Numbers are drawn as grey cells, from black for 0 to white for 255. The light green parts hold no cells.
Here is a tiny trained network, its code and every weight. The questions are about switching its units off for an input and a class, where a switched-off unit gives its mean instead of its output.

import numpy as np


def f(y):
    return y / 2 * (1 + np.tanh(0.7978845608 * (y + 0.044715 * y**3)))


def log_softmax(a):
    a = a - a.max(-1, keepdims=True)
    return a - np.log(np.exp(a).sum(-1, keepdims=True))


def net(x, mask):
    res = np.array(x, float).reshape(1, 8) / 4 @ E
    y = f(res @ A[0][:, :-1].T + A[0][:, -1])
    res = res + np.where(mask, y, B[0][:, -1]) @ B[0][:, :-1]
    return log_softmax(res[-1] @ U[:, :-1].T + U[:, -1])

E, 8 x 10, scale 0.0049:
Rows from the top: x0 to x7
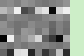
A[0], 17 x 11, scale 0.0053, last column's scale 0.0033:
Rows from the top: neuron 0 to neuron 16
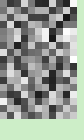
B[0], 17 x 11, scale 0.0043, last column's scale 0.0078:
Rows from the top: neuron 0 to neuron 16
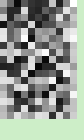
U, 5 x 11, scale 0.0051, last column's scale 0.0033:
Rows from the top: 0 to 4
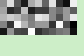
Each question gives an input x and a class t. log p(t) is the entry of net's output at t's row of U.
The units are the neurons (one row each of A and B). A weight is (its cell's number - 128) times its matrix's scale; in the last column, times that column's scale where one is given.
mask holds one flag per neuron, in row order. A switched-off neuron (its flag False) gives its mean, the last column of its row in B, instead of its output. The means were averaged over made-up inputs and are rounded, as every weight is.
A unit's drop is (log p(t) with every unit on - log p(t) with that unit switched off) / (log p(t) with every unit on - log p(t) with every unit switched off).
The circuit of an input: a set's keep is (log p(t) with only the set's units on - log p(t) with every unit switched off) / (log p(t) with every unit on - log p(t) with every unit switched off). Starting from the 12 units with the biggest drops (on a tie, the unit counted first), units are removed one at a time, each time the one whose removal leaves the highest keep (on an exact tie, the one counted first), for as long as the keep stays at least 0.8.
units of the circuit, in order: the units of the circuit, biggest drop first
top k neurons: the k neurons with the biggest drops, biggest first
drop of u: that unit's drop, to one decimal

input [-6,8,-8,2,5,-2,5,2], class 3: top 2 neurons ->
neuron 12; neuron 14
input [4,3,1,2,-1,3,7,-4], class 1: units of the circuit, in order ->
neuron 10; neuron 1
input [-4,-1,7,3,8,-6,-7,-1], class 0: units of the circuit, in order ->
neuron 14; neuron 5
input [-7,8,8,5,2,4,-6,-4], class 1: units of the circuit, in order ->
neuron 10
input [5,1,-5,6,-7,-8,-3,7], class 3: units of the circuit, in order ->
neuron 16; neuron 7
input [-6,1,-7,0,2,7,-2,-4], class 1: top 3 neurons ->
neuron 10; neuron 15; neuron 4
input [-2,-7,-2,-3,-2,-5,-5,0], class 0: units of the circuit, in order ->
neuron 14; neuron 5
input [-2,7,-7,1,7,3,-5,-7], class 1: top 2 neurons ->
neuron 10; neuron 1
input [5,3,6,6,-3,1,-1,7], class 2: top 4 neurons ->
neuron 11; neuron 9; neuron 3; neuron 1
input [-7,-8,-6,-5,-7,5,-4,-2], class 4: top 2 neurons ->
neuron 9; neuron 3
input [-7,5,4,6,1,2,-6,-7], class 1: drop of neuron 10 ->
0.2
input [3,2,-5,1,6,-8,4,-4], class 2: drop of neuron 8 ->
0.0
